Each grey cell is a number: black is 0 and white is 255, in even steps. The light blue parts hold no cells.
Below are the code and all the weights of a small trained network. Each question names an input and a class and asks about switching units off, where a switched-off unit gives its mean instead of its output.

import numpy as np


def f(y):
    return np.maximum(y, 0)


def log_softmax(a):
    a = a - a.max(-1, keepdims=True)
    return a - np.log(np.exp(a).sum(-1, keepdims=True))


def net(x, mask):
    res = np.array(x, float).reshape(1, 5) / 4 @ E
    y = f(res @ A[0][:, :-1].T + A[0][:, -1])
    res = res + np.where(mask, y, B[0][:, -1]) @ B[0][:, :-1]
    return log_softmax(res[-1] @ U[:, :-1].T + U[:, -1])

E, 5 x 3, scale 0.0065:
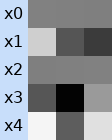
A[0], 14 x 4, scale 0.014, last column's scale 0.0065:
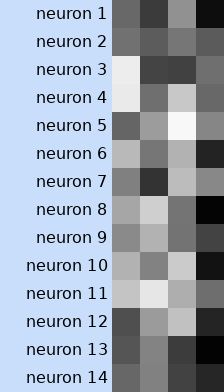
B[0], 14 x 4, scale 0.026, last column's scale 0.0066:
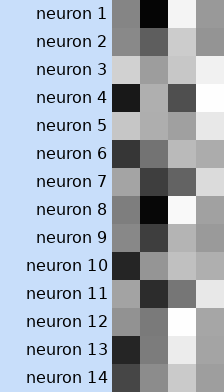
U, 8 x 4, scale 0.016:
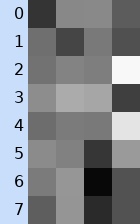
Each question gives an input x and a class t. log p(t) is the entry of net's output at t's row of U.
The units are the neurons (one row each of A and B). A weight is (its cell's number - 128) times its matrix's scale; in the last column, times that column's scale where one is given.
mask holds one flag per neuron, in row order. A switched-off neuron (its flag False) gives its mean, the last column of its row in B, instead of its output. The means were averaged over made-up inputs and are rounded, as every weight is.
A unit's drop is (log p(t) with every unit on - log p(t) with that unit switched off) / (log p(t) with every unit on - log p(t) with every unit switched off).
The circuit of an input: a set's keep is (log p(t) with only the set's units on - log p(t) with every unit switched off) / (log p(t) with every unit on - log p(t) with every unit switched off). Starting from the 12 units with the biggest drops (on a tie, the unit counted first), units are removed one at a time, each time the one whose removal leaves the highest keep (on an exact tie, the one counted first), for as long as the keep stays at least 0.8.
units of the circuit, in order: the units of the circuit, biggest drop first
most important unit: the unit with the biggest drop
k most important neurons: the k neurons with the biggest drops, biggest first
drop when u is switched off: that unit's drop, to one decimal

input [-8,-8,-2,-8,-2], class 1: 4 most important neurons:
[neuron 11; neuron 8; neuron 3; neuron 9]
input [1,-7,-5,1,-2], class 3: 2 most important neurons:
[neuron 5; neuron 12]
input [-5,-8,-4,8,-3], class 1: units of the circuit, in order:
[neuron 1]
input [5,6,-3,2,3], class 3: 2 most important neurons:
[neuron 3; neuron 11]
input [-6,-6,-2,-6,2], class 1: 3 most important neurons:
[neuron 11; neuron 3; neuron 8]
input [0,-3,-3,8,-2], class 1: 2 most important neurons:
[neuron 1; neuron 7]
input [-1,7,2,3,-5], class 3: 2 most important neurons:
[neuron 3; neuron 4]
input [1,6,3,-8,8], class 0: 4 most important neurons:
[neuron 4; neuron 10; neuron 6; neuron 7]
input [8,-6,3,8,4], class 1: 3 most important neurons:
[neuron 7; neuron 1; neuron 3]
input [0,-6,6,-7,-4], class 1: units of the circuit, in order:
[neuron 11; neuron 8]
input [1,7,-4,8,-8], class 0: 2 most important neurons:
[neuron 13; neuron 14]
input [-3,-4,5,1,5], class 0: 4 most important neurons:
[neuron 4; neuron 3; neuron 10; neuron 6]
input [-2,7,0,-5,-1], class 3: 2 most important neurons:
[neuron 3; neuron 7]
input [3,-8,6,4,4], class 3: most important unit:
neuron 5
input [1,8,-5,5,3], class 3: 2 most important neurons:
[neuron 3; neuron 11]
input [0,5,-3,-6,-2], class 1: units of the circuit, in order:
[neuron 8; neuron 11]
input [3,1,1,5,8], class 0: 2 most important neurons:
[neuron 4; neuron 10]
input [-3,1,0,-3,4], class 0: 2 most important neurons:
[neuron 4; neuron 7]
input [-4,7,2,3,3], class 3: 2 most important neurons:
[neuron 3; neuron 11]
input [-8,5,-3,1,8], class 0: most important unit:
neuron 4
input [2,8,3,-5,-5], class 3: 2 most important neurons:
[neuron 3; neuron 4]
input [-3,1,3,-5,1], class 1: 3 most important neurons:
[neuron 11; neuron 8; neuron 5]
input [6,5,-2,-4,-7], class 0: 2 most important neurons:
[neuron 13; neuron 14]
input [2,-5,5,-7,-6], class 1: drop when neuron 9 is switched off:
0.2
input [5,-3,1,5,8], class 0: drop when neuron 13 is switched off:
0.0
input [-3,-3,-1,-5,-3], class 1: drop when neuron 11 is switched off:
0.2
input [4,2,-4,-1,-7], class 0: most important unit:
neuron 13
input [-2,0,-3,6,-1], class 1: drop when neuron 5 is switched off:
0.1
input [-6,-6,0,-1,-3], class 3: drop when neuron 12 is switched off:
0.3
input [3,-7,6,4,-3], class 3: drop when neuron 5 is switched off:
0.4
